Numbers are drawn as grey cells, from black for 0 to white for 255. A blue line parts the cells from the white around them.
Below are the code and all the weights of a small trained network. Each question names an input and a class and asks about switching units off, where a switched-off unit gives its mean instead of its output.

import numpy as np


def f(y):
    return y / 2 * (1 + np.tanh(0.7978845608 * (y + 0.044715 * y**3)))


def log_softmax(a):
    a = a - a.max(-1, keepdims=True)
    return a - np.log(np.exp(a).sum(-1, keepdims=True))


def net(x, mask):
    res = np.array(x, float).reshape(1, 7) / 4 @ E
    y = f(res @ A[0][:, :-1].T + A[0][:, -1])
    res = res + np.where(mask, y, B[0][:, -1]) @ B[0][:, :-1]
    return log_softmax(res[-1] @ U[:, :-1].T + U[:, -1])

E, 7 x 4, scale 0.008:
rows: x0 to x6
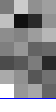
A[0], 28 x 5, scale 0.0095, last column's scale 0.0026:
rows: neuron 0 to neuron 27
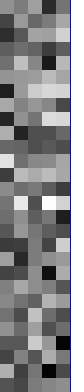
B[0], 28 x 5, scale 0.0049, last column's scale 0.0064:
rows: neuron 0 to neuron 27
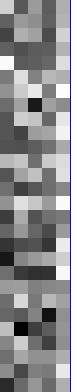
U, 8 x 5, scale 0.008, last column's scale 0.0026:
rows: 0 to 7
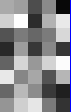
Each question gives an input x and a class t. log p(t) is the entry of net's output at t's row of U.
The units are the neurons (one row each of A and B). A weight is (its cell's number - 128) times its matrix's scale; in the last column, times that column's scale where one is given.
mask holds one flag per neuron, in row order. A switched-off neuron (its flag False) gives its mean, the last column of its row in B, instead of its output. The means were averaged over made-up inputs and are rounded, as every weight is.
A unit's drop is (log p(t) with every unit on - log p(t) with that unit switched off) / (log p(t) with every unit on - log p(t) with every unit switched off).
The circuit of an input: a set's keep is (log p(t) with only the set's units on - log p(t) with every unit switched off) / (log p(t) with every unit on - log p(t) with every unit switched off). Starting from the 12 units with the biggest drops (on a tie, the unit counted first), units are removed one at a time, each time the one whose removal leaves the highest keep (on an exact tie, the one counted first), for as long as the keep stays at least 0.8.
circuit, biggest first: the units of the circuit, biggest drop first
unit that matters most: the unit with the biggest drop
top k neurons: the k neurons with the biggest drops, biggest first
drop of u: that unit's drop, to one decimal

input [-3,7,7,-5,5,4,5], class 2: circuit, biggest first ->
[neuron 18; neuron 9]
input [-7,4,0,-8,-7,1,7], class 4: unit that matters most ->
neuron 18
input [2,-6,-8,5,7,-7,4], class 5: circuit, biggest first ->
[neuron 4; neuron 0]
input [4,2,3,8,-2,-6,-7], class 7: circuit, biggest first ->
[neuron 6; neuron 8; neuron 14]
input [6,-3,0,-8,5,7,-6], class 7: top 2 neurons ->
[neuron 6; neuron 8]
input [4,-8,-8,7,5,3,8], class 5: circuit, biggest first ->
[neuron 4; neuron 0]
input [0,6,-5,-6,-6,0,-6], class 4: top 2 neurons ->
[neuron 19; neuron 21]
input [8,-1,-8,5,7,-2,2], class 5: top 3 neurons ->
[neuron 4; neuron 0; neuron 18]
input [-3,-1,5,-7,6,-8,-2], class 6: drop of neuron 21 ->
0.0
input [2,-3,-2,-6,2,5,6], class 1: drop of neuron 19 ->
0.1
